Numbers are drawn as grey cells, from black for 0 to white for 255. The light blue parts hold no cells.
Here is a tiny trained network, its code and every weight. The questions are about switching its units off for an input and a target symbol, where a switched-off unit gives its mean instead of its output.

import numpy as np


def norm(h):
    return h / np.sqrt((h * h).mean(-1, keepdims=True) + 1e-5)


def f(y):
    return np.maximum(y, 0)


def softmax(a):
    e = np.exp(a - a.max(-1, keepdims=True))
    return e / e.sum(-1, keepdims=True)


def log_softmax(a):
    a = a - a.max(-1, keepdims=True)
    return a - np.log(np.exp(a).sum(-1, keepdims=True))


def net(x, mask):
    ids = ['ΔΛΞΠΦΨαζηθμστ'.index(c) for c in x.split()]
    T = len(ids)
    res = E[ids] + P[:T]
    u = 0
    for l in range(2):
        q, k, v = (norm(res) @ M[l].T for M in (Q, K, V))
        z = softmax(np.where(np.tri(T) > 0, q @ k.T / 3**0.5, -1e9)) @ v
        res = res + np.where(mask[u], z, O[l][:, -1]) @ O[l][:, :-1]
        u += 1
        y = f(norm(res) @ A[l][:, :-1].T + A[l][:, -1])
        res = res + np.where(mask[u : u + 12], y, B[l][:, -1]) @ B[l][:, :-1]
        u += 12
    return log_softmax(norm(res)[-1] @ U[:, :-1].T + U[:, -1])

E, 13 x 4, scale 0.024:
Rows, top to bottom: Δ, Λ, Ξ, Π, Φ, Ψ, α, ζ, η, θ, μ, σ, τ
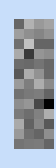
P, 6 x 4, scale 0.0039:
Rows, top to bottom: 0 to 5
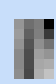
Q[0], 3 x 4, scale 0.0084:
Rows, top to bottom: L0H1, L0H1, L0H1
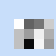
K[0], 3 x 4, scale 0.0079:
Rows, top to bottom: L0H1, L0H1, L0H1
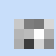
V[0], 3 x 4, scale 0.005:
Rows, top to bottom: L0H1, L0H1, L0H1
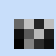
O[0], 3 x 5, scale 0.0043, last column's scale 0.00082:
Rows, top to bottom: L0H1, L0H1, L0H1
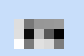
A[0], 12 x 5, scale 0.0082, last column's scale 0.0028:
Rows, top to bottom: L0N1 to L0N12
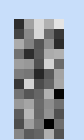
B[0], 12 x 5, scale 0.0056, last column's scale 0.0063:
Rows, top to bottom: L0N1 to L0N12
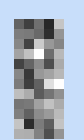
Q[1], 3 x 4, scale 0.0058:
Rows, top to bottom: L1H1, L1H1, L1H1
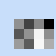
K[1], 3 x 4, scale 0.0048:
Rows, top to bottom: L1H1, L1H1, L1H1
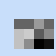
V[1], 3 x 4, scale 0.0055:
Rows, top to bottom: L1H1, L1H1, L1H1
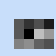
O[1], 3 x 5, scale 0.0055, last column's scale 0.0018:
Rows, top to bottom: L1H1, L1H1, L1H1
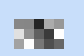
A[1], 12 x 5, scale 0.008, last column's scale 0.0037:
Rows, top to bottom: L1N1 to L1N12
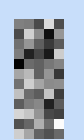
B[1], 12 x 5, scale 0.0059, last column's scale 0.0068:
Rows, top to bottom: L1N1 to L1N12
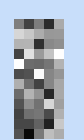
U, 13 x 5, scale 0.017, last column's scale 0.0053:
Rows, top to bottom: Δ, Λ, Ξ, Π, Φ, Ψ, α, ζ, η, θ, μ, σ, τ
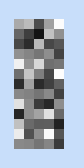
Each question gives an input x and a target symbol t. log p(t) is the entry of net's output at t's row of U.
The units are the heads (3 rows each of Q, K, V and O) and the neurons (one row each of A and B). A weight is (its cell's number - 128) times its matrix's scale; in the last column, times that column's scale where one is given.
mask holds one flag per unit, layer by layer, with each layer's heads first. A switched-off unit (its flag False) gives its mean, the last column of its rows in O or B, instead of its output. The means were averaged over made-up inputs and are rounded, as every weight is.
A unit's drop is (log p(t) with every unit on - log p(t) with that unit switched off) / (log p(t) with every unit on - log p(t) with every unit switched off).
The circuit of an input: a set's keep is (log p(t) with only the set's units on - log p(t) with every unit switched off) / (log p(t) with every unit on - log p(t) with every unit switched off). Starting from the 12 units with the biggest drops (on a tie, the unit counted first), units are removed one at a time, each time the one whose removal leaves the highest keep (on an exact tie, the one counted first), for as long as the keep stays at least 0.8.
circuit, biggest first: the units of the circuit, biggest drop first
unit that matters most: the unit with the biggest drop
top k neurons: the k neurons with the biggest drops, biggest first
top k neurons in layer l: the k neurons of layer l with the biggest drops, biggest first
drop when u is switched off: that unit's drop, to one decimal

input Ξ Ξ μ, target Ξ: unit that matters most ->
L0H1
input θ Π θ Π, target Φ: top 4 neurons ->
(L0N4; L0N1; L0N5; L1N1)
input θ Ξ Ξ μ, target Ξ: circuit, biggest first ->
(L1N4; L0H1)
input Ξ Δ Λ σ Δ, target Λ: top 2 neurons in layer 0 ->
(L0N4; L0N7)
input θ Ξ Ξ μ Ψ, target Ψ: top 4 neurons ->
(L1N2; L0N1; L0N2; L1N11)
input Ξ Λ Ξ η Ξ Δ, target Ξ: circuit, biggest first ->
(L0N1; L1N4)
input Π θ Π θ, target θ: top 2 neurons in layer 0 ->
(L0N1; L0N4)
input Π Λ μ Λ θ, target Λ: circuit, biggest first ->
(L0H1; L1N5)
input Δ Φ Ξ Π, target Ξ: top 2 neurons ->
(L1N11; L1N5)
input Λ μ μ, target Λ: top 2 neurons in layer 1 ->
(L1N12; L1N4)
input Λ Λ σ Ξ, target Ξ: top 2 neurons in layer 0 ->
(L0N4; L0N6)
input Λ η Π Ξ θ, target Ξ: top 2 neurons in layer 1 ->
(L1N11; L1N7)
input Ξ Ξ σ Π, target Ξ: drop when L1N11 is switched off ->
0.2
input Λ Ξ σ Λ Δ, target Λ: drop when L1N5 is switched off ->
0.3
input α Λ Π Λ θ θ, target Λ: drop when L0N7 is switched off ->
0.0
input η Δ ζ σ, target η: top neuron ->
(L0N1)
